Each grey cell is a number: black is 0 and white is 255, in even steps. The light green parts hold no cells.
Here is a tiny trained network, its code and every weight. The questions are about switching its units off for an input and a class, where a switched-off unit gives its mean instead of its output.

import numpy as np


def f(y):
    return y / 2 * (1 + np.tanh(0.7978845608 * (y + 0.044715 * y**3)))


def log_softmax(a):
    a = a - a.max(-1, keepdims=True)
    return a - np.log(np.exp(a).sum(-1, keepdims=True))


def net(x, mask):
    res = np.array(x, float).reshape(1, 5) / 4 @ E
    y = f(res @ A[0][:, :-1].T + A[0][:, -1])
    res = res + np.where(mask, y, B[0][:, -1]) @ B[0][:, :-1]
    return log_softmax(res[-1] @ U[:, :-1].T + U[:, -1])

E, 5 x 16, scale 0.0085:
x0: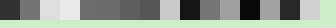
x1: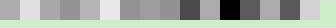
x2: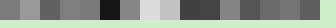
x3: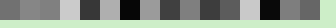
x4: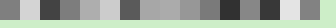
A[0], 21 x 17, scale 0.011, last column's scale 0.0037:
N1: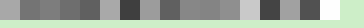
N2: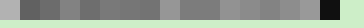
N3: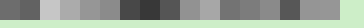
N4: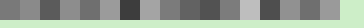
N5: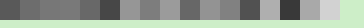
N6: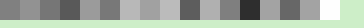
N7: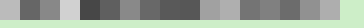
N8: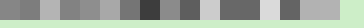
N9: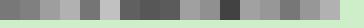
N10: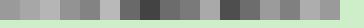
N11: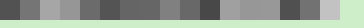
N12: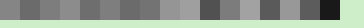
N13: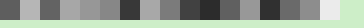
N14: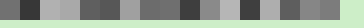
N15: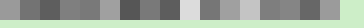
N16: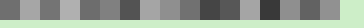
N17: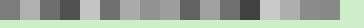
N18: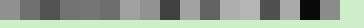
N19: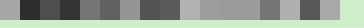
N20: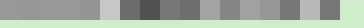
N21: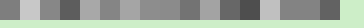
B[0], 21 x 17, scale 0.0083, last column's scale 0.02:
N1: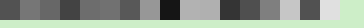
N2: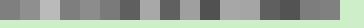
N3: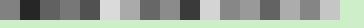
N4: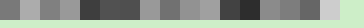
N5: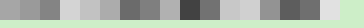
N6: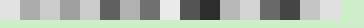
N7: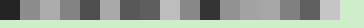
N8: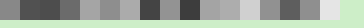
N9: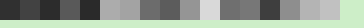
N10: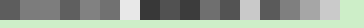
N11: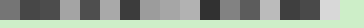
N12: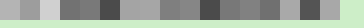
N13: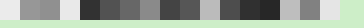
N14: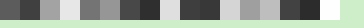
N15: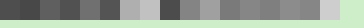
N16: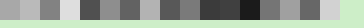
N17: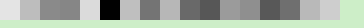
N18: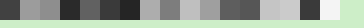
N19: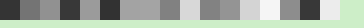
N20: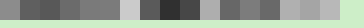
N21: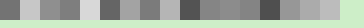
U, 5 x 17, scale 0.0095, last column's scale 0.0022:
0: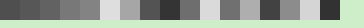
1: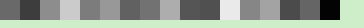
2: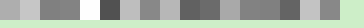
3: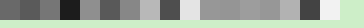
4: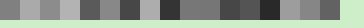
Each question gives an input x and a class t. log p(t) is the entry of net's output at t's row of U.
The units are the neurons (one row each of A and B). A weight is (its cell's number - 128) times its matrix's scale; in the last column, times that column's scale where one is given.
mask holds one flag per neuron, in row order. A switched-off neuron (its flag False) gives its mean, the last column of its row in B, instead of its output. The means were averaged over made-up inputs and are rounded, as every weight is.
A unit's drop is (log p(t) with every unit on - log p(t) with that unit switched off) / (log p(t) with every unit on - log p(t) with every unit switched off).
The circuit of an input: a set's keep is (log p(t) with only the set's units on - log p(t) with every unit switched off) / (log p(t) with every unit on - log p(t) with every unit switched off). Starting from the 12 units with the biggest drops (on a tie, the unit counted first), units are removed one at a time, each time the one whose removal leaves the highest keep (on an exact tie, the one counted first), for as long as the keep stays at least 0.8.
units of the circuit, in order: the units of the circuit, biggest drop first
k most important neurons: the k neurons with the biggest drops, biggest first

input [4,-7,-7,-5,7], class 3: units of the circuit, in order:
(N14)
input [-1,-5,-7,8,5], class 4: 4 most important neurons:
(N16 N13 N4 N8)
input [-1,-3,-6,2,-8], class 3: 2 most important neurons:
(N19 N6)
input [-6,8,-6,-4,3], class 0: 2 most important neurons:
(N9 N20)
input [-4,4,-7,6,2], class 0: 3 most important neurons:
(N9 N10 N20)
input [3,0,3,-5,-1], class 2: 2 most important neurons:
(N17 N6)
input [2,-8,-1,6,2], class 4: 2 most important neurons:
(N16 N13)
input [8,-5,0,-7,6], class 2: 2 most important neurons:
(N17 N6)
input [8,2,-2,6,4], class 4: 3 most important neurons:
(N13 N16 N4)
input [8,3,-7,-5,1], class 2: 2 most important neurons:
(N6 N17)
